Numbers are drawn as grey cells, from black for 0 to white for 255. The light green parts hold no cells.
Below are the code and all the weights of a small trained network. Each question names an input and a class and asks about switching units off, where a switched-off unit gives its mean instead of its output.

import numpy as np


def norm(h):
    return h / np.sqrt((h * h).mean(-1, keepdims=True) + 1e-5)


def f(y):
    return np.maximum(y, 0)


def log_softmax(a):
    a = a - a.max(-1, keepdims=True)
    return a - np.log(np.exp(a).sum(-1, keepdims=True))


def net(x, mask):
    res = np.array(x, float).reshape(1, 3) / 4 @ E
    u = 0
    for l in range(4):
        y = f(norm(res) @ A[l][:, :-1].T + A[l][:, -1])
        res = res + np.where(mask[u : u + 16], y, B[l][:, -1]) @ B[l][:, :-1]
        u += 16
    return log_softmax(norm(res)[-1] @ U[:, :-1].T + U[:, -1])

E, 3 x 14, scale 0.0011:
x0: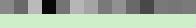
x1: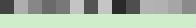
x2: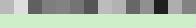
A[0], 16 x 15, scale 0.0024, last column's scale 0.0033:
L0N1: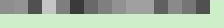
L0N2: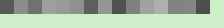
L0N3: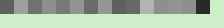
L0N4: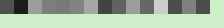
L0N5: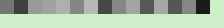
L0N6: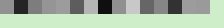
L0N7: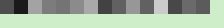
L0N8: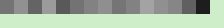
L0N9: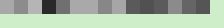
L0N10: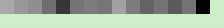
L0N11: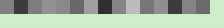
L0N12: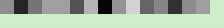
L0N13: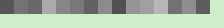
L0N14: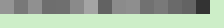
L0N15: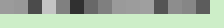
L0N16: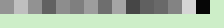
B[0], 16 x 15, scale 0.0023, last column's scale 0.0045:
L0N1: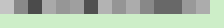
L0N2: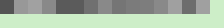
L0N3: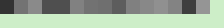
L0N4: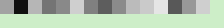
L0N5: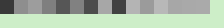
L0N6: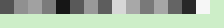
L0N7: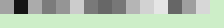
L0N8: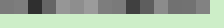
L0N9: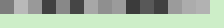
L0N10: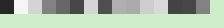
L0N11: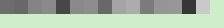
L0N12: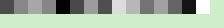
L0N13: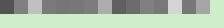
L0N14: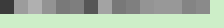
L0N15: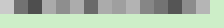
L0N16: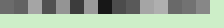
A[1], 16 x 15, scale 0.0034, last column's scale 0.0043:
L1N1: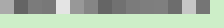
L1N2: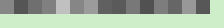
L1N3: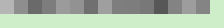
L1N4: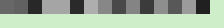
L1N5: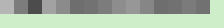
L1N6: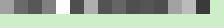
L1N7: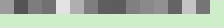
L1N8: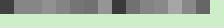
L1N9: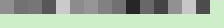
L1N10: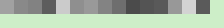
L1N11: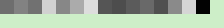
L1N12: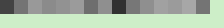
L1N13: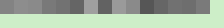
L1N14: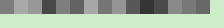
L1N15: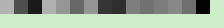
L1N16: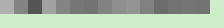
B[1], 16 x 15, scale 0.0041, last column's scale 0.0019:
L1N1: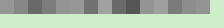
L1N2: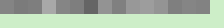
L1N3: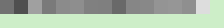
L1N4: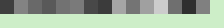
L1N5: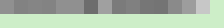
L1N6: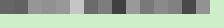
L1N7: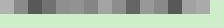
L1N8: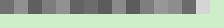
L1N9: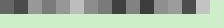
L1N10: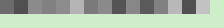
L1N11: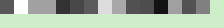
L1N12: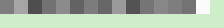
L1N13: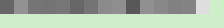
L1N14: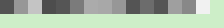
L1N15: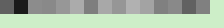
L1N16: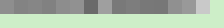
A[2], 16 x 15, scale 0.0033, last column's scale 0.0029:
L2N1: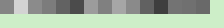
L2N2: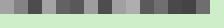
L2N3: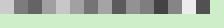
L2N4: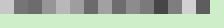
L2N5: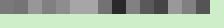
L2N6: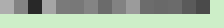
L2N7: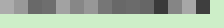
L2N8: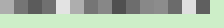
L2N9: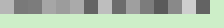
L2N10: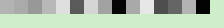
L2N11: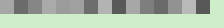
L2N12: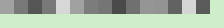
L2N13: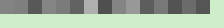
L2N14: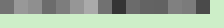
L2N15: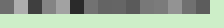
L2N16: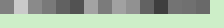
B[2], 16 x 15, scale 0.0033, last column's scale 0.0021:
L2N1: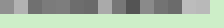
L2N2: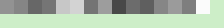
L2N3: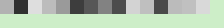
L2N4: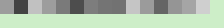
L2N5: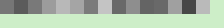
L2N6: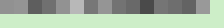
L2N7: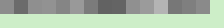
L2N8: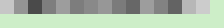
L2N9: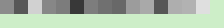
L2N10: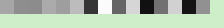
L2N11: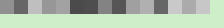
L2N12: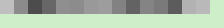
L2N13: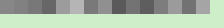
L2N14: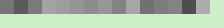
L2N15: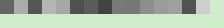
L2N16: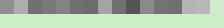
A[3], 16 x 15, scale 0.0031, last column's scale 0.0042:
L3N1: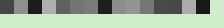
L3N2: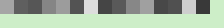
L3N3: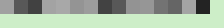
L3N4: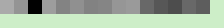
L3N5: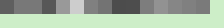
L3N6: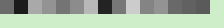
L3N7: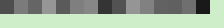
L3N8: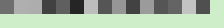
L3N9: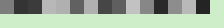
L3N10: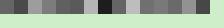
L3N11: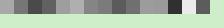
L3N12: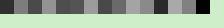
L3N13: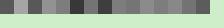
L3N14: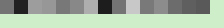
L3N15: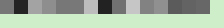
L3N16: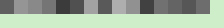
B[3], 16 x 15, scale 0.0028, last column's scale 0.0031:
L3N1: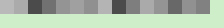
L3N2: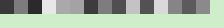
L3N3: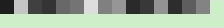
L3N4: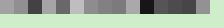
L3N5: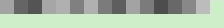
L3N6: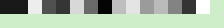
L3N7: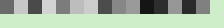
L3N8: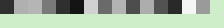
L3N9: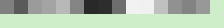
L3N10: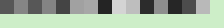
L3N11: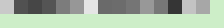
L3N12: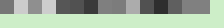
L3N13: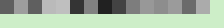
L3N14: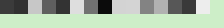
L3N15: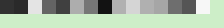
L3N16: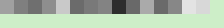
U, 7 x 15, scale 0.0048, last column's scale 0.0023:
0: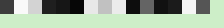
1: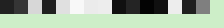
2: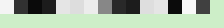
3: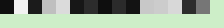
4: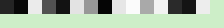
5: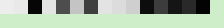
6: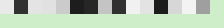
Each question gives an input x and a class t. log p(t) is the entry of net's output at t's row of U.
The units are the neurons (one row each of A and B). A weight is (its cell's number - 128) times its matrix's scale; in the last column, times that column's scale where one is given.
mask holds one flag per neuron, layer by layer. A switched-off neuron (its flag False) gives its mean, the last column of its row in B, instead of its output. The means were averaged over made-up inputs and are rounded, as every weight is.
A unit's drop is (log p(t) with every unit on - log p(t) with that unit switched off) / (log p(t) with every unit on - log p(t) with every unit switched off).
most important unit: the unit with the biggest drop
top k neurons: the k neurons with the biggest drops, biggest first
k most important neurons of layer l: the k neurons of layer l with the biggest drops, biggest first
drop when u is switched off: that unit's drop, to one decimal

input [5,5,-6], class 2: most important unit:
L0N12
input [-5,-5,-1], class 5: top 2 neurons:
(L0N7; L0N4)
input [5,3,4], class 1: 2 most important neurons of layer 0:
(L0N12; L0N6)
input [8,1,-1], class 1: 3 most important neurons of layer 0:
(L0N9; L0N12; L0N6)
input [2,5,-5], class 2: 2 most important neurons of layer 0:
(L0N12; L0N6)
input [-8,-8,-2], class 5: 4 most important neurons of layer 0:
(L0N7; L0N4; L0N1; L0N15)
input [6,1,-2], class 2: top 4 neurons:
(L0N12; L0N6; L0N11; L1N7)
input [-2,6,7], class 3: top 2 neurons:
(L0N3; L1N8)
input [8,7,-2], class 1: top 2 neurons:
(L0N9; L0N4)
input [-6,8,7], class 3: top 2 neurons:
(L0N3; L1N8)
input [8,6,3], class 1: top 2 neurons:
(L0N12; L0N6)
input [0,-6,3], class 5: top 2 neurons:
(L0N15; L2N2)
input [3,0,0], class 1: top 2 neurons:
(L0N9; L0N12)
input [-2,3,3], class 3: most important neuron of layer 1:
(L1N8)
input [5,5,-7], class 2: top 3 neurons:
(L0N12; L0N6; L1N7)
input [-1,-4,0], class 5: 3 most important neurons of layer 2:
(L2N1; L2N16; L2N2)
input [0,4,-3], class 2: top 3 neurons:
(L0N12; L0N6; L0N11)
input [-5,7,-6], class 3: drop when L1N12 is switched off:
0.1
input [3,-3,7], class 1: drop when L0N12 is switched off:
1.0
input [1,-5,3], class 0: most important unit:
L0N7
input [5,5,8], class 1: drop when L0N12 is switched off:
0.9
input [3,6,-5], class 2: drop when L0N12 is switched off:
0.9
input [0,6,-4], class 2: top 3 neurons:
(L0N12; L0N6; L1N7)
